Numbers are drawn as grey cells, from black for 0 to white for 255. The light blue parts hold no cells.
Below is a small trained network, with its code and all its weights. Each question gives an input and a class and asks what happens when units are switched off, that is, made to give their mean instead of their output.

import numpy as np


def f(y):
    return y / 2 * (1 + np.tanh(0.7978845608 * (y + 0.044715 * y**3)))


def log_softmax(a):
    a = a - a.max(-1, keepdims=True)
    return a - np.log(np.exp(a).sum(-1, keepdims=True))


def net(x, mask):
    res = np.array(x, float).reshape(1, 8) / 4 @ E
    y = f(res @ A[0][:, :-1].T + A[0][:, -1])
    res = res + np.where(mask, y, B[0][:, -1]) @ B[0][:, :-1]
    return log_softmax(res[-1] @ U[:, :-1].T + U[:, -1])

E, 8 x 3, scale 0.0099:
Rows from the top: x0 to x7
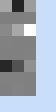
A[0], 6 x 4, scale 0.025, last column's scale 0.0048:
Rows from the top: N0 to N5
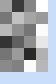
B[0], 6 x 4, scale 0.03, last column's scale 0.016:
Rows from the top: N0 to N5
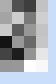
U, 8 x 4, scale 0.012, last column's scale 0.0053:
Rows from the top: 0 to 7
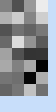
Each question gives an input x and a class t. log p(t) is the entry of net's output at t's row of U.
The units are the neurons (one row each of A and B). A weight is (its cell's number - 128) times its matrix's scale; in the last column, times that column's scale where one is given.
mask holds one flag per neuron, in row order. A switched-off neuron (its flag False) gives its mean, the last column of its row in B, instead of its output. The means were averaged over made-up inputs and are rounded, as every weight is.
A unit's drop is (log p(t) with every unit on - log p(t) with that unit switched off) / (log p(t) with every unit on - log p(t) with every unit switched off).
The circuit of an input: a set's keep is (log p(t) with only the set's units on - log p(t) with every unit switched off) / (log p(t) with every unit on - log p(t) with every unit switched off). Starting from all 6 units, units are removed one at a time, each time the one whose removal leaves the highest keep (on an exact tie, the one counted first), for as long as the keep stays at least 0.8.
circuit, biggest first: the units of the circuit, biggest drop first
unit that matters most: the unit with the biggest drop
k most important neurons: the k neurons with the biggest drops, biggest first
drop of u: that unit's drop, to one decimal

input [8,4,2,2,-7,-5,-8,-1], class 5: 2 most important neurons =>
(N5 N4)
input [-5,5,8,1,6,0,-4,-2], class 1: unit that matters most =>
N1
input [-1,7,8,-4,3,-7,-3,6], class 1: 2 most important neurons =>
(N1 N4)
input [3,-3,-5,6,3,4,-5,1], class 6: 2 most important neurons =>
(N5 N0)
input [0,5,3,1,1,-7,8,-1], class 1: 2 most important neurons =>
(N4 N1)
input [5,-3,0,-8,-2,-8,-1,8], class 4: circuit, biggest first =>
(N5 N0)
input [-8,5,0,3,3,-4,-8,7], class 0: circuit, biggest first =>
(N4 N3)
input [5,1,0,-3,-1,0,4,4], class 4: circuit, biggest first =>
(N0 N5)
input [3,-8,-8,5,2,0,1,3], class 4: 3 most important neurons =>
(N5 N0 N3)
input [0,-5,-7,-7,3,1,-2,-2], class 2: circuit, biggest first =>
(N5 N4)
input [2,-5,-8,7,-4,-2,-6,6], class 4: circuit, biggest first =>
(N5 N3)
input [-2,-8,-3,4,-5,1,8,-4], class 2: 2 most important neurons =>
(N5 N2)
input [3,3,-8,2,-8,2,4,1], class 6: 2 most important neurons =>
(N5 N0)
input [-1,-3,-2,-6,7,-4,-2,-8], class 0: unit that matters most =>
N0
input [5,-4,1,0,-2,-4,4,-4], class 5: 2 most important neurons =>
(N4 N3)
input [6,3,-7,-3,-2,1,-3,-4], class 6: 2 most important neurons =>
(N5 N2)
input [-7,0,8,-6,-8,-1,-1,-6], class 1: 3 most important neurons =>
(N1 N3 N4)
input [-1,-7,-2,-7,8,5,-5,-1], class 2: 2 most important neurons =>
(N5 N0)
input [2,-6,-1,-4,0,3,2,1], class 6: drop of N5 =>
0.5
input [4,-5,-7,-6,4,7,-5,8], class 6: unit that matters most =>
N5
